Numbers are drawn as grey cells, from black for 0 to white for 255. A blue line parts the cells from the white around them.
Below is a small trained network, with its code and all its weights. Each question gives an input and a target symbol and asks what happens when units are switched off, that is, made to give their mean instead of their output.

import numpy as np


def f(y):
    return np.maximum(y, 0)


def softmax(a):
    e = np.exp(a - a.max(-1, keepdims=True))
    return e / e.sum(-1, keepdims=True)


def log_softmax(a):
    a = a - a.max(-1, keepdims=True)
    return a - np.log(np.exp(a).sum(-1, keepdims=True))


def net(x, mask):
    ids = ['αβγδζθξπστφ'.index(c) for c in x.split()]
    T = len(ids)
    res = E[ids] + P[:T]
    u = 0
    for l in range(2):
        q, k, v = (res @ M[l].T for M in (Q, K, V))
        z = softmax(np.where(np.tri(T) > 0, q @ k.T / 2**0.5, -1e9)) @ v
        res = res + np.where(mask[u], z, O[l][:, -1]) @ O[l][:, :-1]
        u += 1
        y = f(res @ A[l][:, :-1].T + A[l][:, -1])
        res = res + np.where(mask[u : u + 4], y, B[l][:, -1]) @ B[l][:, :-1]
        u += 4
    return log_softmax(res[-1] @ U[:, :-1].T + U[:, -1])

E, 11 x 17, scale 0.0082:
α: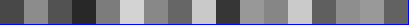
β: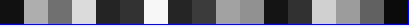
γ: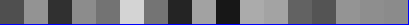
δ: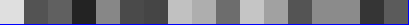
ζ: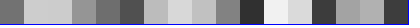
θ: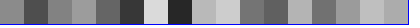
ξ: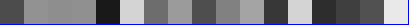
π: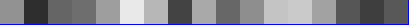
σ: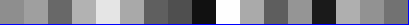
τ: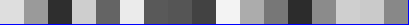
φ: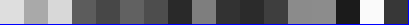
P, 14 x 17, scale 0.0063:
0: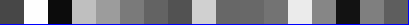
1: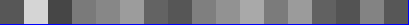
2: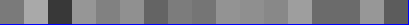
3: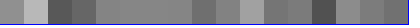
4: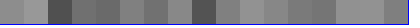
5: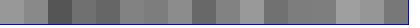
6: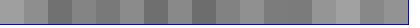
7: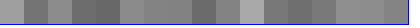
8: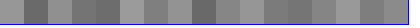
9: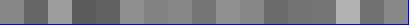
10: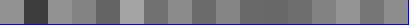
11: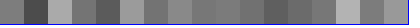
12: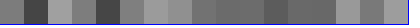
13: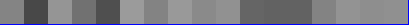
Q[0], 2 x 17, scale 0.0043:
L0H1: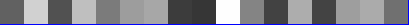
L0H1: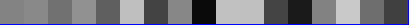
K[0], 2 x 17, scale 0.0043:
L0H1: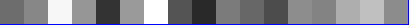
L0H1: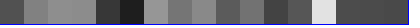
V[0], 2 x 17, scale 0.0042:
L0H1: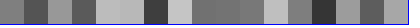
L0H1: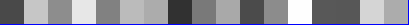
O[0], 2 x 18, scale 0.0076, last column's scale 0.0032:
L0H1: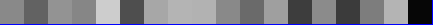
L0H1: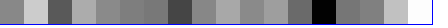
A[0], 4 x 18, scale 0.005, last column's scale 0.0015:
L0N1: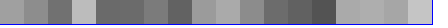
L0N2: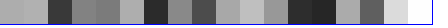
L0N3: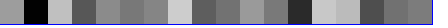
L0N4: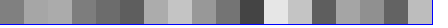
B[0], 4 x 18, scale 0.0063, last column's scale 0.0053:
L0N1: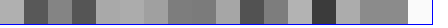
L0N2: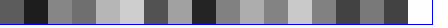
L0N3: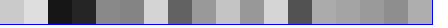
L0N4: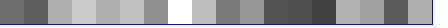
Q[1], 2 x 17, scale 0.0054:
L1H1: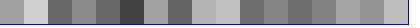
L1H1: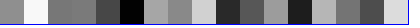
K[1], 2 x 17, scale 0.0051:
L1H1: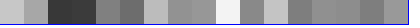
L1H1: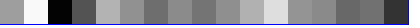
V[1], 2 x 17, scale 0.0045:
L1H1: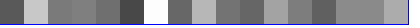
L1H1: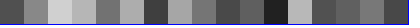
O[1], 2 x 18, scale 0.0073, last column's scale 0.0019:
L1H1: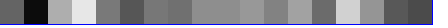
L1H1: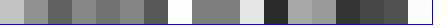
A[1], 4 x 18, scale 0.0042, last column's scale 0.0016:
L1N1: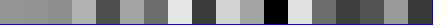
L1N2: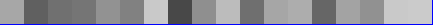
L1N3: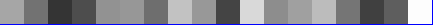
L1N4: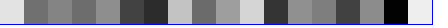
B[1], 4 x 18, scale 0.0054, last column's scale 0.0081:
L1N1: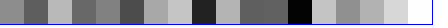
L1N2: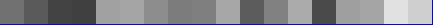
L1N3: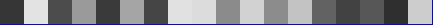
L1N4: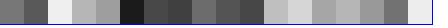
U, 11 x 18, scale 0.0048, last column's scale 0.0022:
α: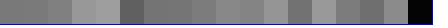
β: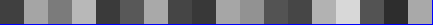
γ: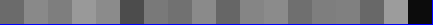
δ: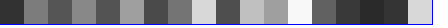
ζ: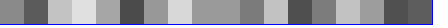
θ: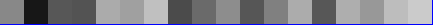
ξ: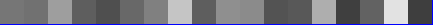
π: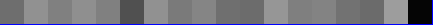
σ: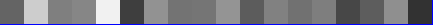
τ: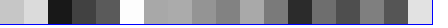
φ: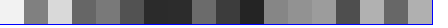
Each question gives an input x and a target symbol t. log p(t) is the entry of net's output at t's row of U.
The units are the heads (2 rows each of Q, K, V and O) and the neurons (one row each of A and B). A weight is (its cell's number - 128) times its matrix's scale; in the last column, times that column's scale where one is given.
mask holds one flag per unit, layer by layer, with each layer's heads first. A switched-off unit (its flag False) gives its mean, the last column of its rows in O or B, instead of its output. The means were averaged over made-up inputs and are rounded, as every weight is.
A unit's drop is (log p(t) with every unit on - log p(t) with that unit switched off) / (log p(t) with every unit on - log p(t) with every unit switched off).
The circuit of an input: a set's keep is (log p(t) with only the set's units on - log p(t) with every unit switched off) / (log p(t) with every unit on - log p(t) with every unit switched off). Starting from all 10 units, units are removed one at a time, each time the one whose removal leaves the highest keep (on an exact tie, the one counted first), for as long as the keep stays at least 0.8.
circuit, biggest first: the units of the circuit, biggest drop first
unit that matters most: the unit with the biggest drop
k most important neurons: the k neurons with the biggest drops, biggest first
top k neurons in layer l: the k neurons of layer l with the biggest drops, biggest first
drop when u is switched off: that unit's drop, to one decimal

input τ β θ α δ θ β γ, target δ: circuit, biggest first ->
(L1N1; L1N3; L0N2)
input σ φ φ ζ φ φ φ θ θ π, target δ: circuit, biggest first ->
(L1N1; L1N3)
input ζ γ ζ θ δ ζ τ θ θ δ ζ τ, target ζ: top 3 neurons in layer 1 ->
(L1N4; L1N1; L1N2)
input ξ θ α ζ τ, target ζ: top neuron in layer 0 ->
(L0N2)
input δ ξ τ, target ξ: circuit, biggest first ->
(L1N1; L1H1; L0N2)
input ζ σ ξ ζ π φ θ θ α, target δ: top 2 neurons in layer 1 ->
(L1N1; L1N3)
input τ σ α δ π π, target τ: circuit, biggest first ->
(L1N4; L1H1)
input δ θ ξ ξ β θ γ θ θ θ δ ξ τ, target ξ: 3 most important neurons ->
(L1N1; L0N2; L0N3)
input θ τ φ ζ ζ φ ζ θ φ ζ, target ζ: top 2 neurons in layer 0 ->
(L0N4; L0N3)
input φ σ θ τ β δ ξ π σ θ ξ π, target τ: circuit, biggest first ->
(L0N2; L1N4)
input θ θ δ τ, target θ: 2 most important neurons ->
(L0N1; L0N4)
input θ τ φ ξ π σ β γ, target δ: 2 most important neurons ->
(L1N3; L0N2)
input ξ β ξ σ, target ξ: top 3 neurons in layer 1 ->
(L1N1; L1N3; L1N4)
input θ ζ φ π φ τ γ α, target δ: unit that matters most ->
L1N3
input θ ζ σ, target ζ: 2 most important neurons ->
(L1N1; L0N2)
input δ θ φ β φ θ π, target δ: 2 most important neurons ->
(L1N1; L1N3)
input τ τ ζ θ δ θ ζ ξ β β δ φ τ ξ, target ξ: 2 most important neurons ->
(L1N1; L0N3)
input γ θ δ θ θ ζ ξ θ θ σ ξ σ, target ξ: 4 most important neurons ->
(L1N1; L0N2; L0N3; L1N3)
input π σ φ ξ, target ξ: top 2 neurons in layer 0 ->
(L0N2; L0N3)
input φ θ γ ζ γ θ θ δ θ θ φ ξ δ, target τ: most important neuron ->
(L0N3)
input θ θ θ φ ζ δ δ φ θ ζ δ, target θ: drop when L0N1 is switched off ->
-0.1
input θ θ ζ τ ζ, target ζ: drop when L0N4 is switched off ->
1.0
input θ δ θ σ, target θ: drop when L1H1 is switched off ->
0.2
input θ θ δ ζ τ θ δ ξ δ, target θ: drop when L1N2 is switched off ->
0.2
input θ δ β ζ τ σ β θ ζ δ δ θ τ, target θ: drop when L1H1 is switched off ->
0.5
